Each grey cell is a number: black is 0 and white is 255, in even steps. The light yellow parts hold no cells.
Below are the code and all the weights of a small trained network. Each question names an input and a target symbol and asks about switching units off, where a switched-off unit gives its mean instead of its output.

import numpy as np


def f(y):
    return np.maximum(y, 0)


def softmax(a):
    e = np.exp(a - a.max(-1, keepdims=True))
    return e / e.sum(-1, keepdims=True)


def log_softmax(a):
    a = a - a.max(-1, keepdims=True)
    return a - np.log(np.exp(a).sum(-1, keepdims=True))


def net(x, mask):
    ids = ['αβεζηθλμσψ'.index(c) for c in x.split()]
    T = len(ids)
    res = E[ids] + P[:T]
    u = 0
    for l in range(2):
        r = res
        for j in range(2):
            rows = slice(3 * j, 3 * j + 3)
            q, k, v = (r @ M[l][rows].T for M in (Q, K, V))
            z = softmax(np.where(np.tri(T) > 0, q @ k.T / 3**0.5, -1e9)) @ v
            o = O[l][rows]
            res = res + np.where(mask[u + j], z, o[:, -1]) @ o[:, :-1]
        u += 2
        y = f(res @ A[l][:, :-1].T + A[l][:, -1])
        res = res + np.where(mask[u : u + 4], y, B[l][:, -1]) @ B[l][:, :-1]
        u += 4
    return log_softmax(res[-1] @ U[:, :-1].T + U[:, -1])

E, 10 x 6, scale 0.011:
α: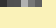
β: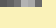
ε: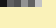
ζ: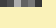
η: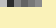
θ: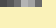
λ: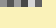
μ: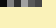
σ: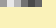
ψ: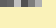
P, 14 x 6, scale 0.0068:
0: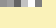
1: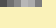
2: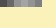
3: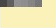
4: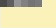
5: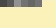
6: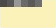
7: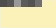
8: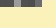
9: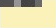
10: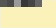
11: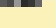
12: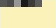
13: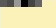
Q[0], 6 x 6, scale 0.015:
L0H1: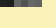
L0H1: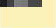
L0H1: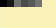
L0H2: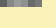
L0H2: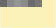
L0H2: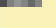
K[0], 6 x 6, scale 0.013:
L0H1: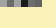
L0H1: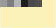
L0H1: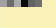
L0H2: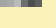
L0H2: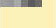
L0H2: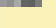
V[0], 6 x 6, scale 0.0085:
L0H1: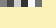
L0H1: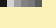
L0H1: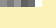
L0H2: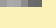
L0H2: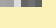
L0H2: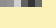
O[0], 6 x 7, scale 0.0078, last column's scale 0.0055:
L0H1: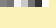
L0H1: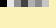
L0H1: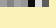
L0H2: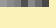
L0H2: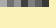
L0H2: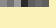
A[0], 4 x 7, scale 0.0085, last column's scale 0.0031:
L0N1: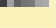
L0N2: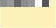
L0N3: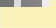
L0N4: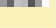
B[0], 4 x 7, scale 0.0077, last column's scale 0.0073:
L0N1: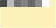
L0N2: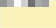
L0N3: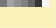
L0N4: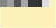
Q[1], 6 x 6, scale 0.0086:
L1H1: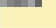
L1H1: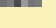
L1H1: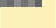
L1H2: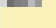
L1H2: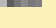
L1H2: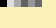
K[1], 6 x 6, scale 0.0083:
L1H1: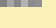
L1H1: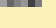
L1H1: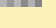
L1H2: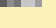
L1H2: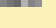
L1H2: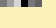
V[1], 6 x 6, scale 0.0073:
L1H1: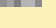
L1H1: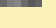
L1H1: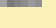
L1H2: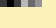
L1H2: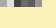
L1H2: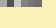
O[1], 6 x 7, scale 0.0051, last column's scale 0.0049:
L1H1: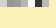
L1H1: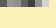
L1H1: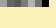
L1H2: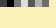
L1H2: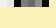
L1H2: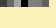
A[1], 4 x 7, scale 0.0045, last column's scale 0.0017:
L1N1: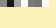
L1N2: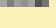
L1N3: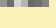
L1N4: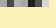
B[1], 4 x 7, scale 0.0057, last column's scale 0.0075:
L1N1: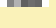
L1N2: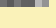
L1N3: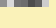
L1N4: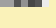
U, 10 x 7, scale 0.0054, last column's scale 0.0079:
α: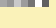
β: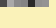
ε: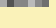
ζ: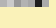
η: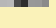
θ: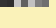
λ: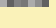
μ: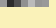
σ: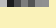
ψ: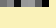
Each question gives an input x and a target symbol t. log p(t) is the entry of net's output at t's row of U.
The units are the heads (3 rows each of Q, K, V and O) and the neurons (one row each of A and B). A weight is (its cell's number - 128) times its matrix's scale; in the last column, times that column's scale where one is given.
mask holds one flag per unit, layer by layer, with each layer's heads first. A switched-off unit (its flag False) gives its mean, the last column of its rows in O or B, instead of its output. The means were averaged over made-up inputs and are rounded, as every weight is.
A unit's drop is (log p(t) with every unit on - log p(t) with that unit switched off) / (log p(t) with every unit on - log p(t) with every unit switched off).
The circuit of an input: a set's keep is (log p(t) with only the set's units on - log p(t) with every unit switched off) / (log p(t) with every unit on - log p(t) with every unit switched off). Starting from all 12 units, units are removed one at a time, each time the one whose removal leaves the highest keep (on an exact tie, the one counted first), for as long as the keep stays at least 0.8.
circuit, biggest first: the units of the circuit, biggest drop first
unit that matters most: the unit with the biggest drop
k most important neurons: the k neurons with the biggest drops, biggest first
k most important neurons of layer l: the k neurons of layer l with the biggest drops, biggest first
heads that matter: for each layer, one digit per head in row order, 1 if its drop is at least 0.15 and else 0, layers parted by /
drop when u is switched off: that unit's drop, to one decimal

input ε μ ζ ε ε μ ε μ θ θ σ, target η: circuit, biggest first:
L1H2, L0H1, L0H2
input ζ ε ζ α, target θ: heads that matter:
10 / 01
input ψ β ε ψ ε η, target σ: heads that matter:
10 / 01
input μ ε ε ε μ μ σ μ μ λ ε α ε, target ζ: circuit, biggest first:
L0H1, L1H2
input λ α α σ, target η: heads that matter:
11 / 01
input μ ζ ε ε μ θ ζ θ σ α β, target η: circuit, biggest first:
L1H2, L0H2, L0H1
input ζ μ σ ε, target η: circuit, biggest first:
L1H2, L0H2, L0H1
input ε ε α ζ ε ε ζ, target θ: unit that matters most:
L0H1
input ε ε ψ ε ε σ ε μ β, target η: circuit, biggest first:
L1H2, L0H1, L0H2
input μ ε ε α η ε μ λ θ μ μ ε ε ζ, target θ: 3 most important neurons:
L0N4, L0N1, L1N1
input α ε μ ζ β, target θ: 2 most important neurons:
L0N4, L1N4
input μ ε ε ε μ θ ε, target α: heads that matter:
11 / 01
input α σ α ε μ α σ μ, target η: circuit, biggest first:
L1H2, L0H2, L0H1
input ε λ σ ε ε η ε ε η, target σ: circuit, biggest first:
L0H1, L1H2
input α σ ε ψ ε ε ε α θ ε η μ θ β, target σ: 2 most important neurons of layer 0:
L0N1, L0N2
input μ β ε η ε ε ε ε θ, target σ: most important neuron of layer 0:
L0N1
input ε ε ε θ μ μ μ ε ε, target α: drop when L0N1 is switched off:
-0.1
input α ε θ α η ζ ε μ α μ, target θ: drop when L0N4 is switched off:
0.2
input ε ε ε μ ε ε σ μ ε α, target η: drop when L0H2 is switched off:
0.2
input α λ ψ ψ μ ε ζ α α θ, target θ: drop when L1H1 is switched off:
0.0
